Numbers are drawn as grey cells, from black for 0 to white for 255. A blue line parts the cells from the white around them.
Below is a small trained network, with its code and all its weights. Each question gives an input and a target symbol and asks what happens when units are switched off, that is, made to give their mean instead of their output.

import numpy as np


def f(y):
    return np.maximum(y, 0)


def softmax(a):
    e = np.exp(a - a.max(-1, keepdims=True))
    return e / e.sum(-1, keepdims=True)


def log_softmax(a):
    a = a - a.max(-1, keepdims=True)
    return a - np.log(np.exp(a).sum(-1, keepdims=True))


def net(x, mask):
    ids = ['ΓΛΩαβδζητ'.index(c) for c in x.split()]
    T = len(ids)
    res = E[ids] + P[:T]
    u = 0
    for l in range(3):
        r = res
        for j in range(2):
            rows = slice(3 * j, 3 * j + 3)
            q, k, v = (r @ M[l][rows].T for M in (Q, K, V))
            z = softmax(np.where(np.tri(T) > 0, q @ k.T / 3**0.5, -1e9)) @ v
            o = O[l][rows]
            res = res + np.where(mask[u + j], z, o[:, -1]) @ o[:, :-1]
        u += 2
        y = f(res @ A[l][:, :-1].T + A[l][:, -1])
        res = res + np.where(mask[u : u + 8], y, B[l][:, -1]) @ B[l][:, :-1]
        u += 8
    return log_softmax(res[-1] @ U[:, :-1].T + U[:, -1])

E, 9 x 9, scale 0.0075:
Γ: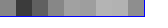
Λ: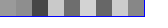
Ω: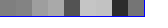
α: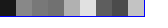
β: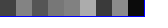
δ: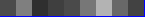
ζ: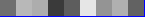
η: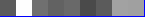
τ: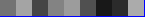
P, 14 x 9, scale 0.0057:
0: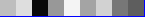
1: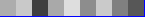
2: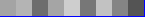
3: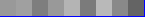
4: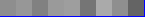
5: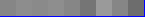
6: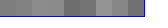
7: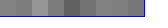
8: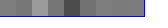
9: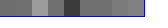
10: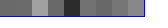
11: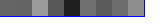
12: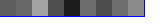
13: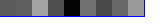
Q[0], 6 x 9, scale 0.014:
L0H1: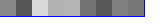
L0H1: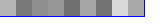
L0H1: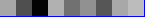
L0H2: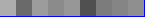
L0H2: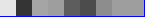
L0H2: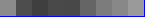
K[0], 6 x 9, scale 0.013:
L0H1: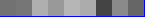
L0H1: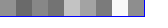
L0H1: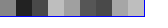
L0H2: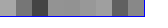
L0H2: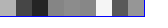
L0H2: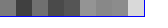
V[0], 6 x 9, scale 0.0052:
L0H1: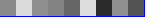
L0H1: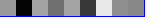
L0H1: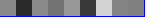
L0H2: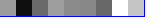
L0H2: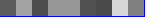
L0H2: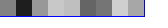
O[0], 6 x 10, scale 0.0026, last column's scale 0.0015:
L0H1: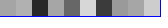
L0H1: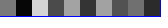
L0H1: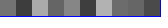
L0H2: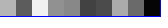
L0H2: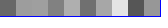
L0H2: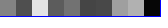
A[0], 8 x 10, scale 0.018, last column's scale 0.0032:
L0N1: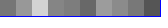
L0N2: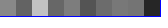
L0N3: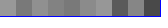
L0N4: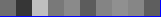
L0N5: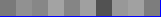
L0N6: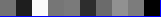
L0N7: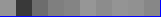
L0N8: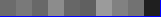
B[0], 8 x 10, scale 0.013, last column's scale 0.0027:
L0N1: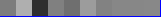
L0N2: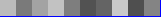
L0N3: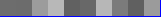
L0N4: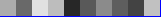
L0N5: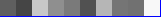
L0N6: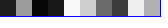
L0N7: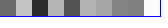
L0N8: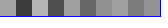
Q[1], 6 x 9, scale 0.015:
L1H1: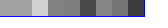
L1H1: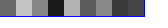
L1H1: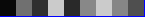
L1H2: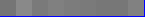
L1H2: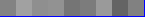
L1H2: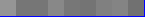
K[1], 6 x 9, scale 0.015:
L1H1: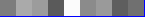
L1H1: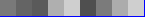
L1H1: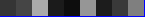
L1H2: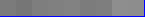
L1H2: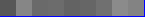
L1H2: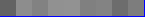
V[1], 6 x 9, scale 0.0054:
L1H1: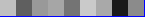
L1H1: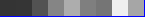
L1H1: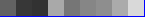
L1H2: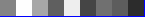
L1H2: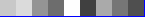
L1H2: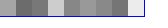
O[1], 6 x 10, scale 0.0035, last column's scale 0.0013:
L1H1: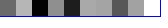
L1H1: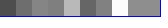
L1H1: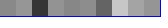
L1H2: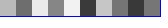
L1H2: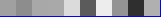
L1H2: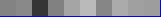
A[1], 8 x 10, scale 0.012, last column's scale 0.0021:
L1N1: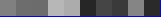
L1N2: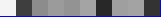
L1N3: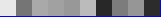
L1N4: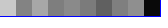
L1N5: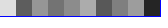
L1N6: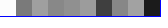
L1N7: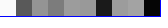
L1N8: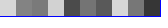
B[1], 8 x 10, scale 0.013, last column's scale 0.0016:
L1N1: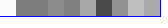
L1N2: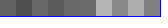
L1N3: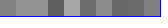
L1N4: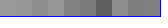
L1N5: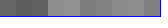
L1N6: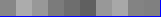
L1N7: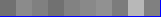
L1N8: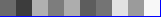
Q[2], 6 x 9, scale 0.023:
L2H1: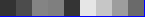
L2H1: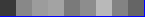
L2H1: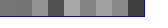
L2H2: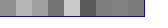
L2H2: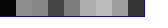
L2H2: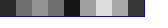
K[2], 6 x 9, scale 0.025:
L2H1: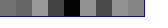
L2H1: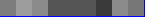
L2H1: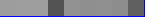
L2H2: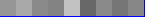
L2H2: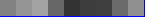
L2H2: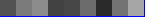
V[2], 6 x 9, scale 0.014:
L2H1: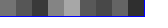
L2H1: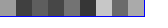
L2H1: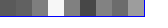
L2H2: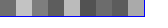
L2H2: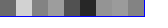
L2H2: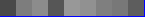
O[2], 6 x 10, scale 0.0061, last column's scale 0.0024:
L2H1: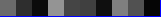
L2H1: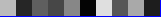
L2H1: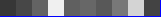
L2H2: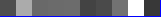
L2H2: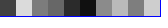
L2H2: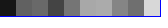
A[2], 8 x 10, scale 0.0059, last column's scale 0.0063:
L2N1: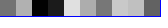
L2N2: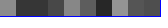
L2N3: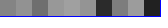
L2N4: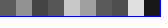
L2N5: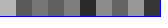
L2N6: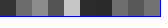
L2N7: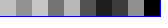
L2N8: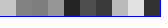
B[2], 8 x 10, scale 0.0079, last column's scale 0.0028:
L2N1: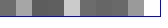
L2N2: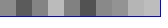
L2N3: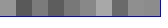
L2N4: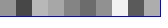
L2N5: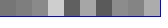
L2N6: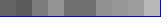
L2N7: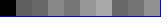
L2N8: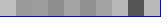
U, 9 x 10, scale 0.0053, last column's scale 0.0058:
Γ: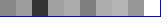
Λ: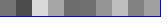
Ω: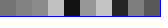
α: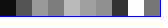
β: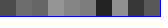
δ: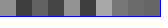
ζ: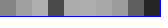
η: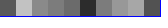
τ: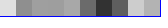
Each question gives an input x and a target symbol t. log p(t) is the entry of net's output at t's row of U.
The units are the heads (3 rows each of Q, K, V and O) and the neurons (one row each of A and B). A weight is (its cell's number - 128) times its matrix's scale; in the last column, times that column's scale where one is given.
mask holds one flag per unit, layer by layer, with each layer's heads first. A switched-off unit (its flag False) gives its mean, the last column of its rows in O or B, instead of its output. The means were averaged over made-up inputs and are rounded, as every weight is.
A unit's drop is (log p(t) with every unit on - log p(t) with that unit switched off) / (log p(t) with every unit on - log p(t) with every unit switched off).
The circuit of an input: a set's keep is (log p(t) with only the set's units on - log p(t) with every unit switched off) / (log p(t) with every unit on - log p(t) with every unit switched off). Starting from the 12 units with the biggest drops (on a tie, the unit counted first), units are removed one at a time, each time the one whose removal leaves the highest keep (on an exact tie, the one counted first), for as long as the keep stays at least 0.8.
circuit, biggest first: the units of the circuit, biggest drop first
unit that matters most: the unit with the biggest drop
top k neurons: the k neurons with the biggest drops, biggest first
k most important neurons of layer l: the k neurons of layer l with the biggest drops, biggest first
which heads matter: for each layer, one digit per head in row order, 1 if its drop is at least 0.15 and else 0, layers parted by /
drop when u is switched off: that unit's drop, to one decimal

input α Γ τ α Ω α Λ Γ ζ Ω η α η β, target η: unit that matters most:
L2H2
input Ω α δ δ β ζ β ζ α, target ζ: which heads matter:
00 / 00 / 10
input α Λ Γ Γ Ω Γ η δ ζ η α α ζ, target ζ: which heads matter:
00 / 01 / 10
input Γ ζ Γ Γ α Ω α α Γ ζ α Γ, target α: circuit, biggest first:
L0N6; L0H1
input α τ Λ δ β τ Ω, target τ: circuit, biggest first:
L2H2; L1N1
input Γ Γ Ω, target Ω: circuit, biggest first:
L0N3; L1H1; L2H1
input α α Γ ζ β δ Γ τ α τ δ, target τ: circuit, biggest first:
L2H2; L1N1; L0N7
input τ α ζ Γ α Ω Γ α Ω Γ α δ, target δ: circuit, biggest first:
L2H1; L0N8
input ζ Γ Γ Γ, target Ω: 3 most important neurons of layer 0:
L0N4; L0N6; L0N7
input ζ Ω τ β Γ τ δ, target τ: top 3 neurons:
L1N1; L2N5; L0N7
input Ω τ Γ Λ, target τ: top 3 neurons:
L1N1; L0N7; L0N5
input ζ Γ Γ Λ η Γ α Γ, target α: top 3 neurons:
L0N6; L0N4; L2N1
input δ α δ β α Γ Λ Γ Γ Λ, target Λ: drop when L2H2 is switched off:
0.2
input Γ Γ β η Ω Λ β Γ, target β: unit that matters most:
L2H1
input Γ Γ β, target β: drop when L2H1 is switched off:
0.9
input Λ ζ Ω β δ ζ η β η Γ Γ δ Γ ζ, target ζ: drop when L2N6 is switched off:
0.0
